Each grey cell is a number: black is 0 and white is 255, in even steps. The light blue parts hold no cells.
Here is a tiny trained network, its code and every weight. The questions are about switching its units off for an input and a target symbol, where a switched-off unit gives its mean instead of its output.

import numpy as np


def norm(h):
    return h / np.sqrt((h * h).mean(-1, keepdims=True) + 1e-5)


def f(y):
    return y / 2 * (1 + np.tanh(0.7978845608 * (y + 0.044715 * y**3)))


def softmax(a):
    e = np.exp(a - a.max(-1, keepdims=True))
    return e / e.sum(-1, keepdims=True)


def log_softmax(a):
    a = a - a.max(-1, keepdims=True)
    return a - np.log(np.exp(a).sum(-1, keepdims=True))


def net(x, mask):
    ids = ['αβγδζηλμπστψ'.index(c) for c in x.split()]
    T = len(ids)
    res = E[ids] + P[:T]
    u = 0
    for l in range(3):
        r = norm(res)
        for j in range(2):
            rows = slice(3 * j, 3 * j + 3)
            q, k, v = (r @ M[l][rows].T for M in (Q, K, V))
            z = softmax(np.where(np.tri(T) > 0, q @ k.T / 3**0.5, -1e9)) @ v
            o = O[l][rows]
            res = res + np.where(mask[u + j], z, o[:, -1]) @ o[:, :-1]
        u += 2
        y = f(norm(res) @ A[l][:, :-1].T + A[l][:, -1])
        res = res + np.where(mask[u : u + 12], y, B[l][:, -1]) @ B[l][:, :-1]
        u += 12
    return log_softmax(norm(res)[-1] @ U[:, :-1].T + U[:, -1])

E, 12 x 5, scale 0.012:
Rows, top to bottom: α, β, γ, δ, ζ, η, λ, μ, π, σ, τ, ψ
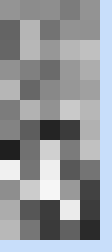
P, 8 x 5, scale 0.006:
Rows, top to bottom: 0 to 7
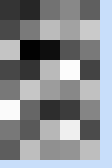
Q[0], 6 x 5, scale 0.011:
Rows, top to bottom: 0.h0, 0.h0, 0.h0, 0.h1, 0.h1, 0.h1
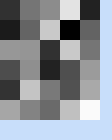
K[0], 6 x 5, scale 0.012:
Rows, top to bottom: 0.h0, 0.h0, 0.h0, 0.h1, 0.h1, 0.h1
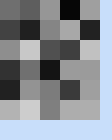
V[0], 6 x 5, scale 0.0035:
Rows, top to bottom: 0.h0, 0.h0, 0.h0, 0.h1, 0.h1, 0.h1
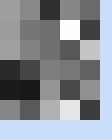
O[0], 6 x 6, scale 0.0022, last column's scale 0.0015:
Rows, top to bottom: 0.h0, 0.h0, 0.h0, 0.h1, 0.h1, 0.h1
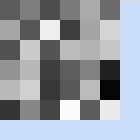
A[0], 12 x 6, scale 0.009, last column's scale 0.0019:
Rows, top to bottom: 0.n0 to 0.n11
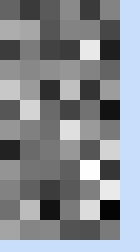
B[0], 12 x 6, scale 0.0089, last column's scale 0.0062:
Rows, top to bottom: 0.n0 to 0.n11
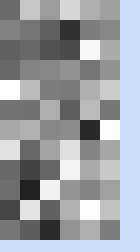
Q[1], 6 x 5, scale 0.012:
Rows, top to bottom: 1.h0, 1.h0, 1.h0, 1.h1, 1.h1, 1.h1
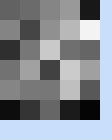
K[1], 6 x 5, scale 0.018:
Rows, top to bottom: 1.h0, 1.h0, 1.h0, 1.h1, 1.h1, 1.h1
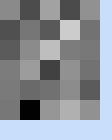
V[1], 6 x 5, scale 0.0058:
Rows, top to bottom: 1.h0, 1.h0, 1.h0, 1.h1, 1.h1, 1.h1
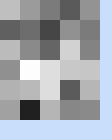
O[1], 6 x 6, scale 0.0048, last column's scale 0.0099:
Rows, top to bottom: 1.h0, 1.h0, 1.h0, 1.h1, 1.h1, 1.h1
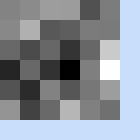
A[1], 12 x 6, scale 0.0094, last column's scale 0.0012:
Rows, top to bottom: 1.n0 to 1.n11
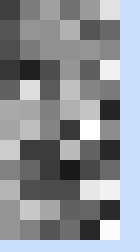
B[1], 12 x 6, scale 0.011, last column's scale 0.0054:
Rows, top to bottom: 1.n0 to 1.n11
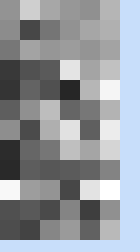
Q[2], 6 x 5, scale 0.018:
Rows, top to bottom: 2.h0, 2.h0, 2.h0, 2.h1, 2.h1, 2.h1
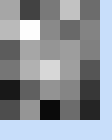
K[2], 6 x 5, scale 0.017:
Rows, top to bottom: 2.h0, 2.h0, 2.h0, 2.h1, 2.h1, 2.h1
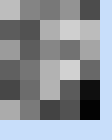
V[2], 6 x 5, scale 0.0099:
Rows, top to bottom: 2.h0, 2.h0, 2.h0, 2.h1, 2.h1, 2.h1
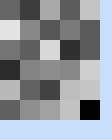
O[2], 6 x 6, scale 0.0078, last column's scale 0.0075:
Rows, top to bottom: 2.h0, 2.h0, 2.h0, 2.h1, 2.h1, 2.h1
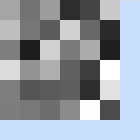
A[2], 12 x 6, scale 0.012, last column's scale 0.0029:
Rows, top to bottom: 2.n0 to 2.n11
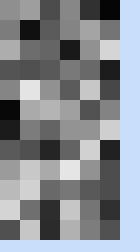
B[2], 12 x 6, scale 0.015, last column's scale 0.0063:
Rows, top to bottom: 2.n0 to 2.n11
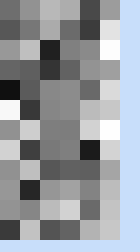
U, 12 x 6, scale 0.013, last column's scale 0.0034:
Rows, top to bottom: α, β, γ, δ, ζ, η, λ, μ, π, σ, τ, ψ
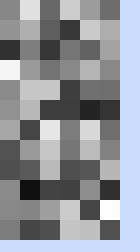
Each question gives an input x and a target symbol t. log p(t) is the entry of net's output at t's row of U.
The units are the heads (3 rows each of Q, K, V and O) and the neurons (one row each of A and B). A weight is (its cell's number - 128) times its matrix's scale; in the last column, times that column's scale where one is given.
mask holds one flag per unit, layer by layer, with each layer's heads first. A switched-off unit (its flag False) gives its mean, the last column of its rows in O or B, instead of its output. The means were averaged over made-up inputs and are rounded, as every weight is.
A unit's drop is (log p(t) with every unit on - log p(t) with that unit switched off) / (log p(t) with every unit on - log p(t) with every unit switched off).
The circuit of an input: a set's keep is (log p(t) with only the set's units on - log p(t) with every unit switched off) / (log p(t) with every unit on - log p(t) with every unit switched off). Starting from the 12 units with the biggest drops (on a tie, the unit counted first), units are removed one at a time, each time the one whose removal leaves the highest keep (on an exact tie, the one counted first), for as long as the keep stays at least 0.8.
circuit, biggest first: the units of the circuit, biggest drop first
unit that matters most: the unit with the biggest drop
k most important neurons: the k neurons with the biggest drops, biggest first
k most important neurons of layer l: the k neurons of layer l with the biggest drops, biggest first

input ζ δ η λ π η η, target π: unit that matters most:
0.n10
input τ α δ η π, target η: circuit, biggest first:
(2.h1, 2.n2)
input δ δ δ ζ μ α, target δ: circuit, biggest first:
(1.n9, 1.n6)
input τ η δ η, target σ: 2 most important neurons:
(1.n7, 0.n9)
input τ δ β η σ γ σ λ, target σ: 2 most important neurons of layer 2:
(2.n7, 2.n6)
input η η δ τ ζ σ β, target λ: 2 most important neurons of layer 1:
(1.n7, 1.n9)
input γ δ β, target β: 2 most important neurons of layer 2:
(2.n2, 2.n4)
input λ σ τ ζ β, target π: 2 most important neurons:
(2.n4, 2.n6)
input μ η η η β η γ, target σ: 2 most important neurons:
(1.n4, 1.n9)
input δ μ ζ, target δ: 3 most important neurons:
(1.n9, 0.n4, 1.n4)
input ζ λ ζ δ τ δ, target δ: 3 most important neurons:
(1.n9, 1.n6, 0.n10)
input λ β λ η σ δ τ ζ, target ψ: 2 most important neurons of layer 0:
(0.n8, 0.n10)
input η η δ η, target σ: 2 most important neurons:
(0.n9, 0.n8)
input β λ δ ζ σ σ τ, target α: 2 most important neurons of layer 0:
(0.n4, 0.n10)
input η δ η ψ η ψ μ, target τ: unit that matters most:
2.h0
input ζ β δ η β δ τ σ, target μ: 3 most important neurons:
(1.n9, 1.n10, 2.n4)
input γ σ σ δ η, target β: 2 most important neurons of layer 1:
(1.n9, 1.n4)
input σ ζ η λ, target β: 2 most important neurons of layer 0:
(0.n6, 0.n2)
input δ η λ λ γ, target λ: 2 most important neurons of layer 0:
(0.n4, 0.n10)
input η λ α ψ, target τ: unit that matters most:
0.n4
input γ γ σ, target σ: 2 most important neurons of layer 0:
(0.n10, 0.n2)
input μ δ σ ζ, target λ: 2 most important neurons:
(1.n9, 0.n10)
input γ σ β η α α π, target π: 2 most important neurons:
(0.n10, 2.n1)
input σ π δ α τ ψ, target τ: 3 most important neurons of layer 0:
(0.n4, 0.n2, 0.n10)
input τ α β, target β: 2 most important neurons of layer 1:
(1.n9, 1.n5)
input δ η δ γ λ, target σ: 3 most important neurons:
(0.n2, 0.n8, 2.n7)
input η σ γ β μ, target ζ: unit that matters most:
2.h1
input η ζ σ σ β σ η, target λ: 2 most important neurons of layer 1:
(1.n9, 1.n8)
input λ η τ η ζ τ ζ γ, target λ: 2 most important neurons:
(2.n5, 1.n6)
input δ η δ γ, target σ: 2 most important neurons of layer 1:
(1.n9, 1.n1)
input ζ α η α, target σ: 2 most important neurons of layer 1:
(1.n11, 1.n9)
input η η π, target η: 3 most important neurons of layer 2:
(2.n2, 2.n5, 2.n6)
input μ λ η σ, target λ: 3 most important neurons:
(0.n10, 1.n9, 2.n2)
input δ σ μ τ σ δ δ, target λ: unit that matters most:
1.n7
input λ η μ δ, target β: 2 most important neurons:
(1.n9, 2.n6)
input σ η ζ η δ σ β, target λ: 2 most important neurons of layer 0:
(0.n7, 0.n10)
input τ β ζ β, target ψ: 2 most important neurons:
(1.n9, 0.n10)
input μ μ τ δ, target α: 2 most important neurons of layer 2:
(2.n10, 2.n11)
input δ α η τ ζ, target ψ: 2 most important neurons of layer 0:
(0.n4, 0.n2)
